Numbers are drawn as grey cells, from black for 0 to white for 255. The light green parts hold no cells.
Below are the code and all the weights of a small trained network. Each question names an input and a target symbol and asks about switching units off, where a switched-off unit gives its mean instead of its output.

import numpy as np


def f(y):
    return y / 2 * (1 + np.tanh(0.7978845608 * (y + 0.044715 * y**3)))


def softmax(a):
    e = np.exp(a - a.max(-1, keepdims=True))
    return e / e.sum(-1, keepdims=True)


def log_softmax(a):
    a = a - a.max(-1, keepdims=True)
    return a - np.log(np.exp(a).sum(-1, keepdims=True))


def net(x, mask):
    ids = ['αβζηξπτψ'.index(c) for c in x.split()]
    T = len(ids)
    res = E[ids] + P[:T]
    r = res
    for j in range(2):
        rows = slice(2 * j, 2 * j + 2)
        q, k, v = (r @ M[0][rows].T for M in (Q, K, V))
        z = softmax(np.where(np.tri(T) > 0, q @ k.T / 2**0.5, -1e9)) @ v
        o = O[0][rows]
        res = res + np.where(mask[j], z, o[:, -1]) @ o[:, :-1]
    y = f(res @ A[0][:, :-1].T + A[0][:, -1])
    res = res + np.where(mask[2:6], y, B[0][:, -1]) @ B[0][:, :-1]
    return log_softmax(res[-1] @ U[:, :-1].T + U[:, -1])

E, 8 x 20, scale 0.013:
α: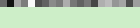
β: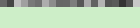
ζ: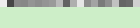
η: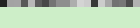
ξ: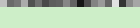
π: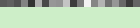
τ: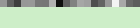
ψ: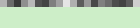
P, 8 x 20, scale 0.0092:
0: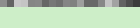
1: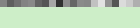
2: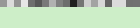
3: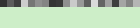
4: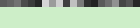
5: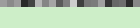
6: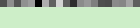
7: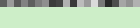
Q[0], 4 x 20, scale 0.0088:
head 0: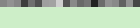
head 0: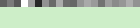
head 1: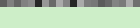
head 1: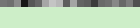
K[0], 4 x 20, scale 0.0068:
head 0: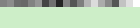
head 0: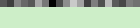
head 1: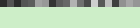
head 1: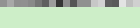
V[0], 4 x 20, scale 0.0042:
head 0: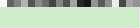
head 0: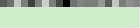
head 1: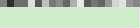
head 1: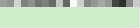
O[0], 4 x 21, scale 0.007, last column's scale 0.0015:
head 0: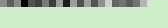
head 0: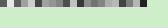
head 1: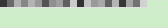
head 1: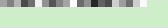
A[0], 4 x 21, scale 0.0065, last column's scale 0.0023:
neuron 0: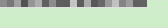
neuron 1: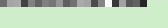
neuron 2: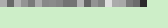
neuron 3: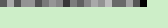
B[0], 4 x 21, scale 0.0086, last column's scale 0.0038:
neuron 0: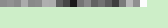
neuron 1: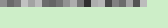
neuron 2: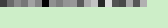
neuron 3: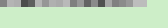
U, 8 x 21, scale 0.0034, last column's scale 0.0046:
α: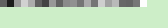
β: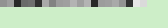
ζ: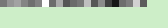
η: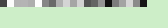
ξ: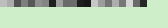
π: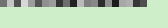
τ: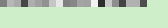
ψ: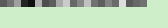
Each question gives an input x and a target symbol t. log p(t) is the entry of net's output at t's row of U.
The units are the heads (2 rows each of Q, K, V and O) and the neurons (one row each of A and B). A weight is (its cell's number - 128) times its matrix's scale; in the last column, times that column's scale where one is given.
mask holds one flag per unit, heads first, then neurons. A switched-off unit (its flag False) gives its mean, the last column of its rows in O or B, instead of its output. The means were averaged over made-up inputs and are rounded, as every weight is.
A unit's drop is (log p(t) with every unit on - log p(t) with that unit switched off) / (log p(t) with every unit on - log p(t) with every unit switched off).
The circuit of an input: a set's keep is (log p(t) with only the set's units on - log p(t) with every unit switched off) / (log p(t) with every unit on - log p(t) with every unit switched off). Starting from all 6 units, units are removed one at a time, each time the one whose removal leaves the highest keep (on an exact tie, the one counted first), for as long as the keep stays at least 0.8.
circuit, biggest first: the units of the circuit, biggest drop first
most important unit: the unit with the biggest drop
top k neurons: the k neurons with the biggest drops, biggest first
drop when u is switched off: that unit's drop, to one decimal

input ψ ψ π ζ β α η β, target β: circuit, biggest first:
(head 0; neuron 0; head 1)
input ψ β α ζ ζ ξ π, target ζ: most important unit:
head 1
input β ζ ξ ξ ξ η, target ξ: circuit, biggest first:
(neuron 1; head 0; head 1)
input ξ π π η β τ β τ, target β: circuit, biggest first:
(head 0; head 1)
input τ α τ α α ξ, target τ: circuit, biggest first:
(head 1; neuron 3; head 0)
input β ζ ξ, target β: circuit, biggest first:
(head 0; head 1; neuron 1)
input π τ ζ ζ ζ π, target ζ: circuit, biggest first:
(neuron 0; head 1; head 0)
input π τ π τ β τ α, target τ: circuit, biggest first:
(head 1; neuron 3)
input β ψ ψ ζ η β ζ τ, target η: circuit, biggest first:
(head 0; head 1)
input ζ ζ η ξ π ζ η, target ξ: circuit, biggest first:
(neuron 1; head 0)
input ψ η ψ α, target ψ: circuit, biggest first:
(head 0; head 1)
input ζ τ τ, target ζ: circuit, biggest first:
(neuron 0; head 1; head 0)
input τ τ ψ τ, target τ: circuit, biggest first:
(neuron 3; head 1; head 0)
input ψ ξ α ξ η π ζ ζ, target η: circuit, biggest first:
(head 0)
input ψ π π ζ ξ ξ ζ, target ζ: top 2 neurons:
(neuron 0; neuron 2)
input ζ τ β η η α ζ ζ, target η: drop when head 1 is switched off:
0.4
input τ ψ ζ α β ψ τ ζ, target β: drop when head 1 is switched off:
0.1
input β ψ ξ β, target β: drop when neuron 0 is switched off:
0.2
